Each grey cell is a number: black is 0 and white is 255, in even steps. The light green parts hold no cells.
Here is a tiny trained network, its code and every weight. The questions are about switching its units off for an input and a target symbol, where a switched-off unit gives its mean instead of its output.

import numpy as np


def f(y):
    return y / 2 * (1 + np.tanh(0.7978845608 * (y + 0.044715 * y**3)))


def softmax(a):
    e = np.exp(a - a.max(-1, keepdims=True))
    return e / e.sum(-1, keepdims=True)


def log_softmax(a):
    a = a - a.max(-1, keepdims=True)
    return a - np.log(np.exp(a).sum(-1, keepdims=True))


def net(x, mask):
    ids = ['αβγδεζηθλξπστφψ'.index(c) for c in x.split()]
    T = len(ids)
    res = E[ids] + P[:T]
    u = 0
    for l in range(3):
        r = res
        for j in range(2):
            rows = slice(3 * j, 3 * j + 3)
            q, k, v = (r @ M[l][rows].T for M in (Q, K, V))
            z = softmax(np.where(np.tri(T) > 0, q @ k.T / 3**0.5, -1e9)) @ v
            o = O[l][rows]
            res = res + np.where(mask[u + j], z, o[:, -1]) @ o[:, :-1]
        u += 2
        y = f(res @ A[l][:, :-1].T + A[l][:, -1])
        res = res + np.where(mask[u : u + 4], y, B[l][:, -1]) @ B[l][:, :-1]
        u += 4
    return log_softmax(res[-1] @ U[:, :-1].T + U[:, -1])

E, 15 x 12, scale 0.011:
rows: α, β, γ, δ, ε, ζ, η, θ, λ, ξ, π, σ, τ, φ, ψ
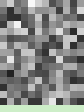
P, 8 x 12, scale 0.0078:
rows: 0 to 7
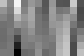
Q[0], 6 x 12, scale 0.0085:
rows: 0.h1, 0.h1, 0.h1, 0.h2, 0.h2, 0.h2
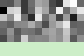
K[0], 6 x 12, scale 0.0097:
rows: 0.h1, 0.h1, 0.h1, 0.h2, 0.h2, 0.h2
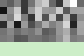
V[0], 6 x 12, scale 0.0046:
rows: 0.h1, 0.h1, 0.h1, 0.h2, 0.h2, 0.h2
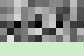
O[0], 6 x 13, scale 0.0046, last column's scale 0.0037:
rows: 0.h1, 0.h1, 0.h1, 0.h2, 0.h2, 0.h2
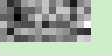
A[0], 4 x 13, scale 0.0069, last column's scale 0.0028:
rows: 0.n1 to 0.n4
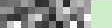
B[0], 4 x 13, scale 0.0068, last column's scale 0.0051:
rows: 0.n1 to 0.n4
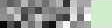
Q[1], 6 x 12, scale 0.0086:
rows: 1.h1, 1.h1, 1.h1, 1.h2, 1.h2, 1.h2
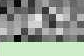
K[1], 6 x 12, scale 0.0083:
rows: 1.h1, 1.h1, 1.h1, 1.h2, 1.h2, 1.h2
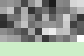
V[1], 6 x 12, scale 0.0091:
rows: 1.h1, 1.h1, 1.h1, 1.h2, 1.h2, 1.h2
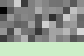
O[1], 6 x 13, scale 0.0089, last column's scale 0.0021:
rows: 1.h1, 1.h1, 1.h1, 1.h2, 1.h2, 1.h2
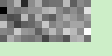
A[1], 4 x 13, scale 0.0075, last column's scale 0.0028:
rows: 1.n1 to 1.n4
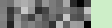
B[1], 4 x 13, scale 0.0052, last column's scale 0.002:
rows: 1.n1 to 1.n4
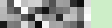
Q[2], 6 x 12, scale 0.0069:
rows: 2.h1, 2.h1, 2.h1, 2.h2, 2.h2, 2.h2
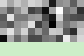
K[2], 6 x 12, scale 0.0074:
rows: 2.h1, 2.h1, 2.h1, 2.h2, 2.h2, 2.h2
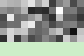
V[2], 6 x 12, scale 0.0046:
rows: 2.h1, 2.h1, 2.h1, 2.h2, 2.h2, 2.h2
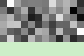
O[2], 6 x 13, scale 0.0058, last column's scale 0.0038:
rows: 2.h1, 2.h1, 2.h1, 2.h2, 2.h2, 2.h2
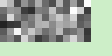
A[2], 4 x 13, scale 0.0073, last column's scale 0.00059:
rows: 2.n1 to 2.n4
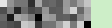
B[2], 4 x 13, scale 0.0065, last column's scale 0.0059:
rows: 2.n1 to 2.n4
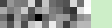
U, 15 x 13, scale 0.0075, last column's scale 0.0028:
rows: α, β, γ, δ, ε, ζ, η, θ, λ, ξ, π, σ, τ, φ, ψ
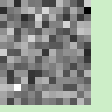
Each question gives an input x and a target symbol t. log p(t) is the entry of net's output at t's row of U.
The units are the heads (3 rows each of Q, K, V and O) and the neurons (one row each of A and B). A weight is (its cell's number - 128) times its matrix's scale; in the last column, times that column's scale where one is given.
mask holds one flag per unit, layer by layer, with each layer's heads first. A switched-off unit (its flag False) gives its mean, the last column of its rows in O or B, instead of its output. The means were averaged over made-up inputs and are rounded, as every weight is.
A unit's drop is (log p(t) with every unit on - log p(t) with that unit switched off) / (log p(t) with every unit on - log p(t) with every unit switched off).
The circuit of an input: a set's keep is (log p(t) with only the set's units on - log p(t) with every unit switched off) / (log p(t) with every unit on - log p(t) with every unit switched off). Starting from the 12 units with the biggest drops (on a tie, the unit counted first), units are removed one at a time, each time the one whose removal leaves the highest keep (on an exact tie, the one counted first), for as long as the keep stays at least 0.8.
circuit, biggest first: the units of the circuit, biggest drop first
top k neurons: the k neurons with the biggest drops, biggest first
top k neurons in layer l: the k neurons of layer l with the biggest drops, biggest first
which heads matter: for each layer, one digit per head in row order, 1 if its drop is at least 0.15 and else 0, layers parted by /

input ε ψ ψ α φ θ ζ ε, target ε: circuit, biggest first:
2.n1, 1.h2
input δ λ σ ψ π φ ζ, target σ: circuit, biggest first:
0.h1, 2.n2, 0.n4, 1.h1
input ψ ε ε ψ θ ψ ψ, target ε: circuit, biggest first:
0.h2, 2.n2
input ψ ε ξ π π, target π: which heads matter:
00 / 00 / 00
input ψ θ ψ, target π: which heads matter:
00 / 11 / 10
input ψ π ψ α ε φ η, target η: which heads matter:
10 / 00 / 00
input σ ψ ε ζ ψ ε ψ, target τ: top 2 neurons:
1.n1, 0.n4
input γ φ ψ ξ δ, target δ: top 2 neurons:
0.n4, 2.n1
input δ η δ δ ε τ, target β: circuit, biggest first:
0.n4, 1.h1
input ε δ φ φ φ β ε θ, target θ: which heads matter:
10 / 00 / 00
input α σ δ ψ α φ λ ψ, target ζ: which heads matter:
01 / 11 / 10
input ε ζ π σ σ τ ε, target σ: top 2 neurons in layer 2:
2.n1, 2.n2
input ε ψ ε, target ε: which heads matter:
10 / 00 / 00
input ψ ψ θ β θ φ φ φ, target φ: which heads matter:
00 / 01 / 00
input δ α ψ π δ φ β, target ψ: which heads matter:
01 / 00 / 10
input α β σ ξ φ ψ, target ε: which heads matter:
01 / 00 / 00
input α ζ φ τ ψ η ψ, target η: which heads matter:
11 / 11 / 00
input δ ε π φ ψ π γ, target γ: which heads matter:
00 / 00 / 00
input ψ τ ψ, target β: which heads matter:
10 / 11 / 00
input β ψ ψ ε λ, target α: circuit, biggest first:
0.h1, 2.h1, 0.n4, 2.n4
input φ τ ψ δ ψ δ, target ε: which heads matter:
01 / 10 / 00
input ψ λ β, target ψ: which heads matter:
00 / 00 / 10
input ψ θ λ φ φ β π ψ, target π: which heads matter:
01 / 11 / 00
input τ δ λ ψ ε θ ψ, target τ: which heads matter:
11 / 11 / 00
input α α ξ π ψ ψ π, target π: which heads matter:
10 / 00 / 00
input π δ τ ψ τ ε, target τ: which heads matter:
10 / 00 / 01
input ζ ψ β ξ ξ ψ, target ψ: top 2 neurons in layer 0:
0.n3, 0.n4
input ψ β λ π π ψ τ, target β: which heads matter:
10 / 00 / 00
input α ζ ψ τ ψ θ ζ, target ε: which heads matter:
10 / 10 / 00
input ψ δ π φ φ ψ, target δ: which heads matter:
01 / 11 / 00
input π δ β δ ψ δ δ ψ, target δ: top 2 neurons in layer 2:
2.n1, 2.n2
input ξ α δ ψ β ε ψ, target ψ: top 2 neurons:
0.n3, 2.n3
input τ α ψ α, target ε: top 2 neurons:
1.n1, 0.n2
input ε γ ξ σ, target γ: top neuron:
0.n3
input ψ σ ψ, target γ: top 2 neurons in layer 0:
0.n3, 0.n4
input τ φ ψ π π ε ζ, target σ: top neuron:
2.n2
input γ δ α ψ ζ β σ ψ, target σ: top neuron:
0.n2
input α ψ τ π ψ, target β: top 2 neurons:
1.n1, 0.n1
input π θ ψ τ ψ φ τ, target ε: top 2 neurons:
0.n3, 1.n2
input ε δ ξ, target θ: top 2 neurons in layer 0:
0.n4, 0.n3
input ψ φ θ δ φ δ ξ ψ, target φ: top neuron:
0.n2
